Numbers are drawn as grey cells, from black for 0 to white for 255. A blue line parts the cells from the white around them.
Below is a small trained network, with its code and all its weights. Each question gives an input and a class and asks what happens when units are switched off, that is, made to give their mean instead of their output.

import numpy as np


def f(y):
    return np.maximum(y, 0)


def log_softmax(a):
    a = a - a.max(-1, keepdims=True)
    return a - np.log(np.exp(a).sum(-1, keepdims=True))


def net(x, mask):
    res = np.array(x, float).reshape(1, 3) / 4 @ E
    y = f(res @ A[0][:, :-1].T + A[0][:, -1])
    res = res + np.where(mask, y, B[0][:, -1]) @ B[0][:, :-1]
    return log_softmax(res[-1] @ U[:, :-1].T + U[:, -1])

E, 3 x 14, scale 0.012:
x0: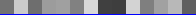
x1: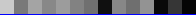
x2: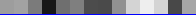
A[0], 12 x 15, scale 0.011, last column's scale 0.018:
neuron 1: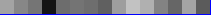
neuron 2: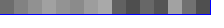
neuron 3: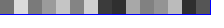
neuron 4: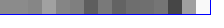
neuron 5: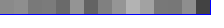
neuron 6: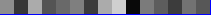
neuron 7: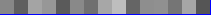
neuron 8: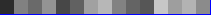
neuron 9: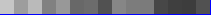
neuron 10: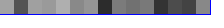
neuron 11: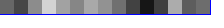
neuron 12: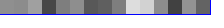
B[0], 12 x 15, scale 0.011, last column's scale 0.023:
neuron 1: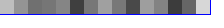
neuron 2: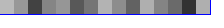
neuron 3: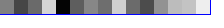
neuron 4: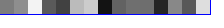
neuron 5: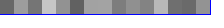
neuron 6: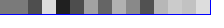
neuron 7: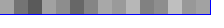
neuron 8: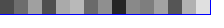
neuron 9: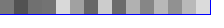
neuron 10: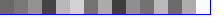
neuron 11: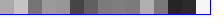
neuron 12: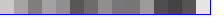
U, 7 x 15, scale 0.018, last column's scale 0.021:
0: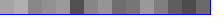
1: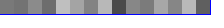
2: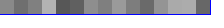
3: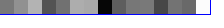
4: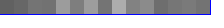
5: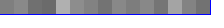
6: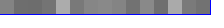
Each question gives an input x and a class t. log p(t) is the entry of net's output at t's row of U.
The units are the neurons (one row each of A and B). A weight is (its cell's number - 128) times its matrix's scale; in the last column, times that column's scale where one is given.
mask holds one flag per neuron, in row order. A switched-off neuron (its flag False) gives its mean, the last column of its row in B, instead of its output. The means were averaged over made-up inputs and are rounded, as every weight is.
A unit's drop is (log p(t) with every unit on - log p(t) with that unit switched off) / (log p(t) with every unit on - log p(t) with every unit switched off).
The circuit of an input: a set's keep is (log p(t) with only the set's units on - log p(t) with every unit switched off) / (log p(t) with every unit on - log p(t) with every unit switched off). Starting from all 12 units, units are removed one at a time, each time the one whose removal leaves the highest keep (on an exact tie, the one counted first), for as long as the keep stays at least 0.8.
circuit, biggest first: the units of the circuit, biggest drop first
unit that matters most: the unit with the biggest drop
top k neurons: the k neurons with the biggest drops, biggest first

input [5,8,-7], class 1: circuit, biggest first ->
neuron 10
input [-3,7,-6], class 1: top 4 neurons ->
neuron 10; neuron 9; neuron 12; neuron 1
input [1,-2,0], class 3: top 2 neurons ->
neuron 9; neuron 10
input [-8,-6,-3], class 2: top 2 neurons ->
neuron 6; neuron 10
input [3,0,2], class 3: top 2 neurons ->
neuron 6; neuron 9
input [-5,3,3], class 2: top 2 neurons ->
neuron 6; neuron 11
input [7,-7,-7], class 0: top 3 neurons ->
neuron 11; neuron 10; neuron 2
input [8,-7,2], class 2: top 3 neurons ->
neuron 3; neuron 10; neuron 9
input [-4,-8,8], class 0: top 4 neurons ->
neuron 1; neuron 12; neuron 10; neuron 9
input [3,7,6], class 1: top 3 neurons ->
neuron 9; neuron 10; neuron 11
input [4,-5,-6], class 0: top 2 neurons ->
neuron 11; neuron 10
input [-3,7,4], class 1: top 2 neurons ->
neuron 9; neuron 10
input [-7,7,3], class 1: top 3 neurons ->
neuron 10; neuron 9; neuron 3
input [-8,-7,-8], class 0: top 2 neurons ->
neuron 11; neuron 3
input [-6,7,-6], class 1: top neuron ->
neuron 10
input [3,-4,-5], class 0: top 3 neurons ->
neuron 11; neuron 10; neuron 9
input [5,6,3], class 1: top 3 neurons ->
neuron 10; neuron 9; neuron 6
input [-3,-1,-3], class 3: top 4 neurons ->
neuron 3; neuron 1; neuron 12; neuron 9
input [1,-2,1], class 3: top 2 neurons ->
neuron 9; neuron 10
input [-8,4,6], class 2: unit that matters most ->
neuron 6
